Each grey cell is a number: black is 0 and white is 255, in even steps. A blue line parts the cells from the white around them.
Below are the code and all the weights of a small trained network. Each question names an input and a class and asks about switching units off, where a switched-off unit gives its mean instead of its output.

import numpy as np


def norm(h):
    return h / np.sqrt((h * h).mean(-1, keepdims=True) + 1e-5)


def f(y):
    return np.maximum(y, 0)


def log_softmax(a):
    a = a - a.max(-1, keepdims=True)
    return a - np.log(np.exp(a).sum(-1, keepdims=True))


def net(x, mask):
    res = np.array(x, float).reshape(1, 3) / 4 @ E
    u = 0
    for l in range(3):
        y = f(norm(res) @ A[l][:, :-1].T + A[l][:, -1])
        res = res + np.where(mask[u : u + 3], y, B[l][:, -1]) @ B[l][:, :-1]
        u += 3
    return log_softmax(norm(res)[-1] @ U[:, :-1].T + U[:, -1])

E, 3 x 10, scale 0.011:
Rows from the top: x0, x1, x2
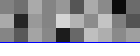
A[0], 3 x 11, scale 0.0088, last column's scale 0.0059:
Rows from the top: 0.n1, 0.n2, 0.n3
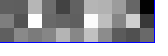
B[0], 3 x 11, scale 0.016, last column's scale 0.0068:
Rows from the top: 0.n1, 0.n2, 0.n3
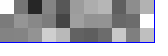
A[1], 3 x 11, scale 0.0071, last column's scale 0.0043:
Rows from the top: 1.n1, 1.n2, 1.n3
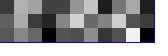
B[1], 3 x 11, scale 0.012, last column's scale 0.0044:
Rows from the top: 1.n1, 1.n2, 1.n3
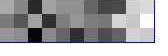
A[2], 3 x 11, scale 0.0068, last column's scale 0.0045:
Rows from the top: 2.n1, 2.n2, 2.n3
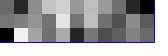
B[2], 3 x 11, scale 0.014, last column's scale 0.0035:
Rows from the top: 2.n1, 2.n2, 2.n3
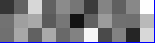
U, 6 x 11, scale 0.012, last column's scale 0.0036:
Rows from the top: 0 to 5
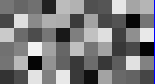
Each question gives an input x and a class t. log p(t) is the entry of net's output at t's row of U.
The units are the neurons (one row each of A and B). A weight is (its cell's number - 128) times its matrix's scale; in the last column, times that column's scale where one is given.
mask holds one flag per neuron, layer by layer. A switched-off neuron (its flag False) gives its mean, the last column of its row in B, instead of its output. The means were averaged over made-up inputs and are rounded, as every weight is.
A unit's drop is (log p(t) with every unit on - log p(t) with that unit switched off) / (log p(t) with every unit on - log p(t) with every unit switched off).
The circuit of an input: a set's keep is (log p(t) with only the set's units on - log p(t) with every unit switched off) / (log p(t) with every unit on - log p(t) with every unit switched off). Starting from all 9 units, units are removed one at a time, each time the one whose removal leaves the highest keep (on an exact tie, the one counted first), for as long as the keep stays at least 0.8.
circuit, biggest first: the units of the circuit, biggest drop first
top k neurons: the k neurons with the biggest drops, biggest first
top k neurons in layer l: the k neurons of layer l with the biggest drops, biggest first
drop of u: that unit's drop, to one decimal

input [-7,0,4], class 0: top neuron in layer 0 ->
0.n2
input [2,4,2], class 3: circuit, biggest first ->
0.n3; 1.n3
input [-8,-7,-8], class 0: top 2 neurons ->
1.n2; 0.n2
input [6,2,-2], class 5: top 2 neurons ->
2.n1; 1.n3
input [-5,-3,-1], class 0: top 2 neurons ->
1.n2; 0.n2
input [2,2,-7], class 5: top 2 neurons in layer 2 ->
2.n1; 2.n2
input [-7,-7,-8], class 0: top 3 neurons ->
1.n2; 0.n2; 2.n2
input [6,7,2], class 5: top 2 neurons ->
2.n1; 0.n3
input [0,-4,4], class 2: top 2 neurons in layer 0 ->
0.n1; 0.n2
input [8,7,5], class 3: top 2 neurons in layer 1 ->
1.n3; 1.n1
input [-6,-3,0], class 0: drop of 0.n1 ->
-0.1
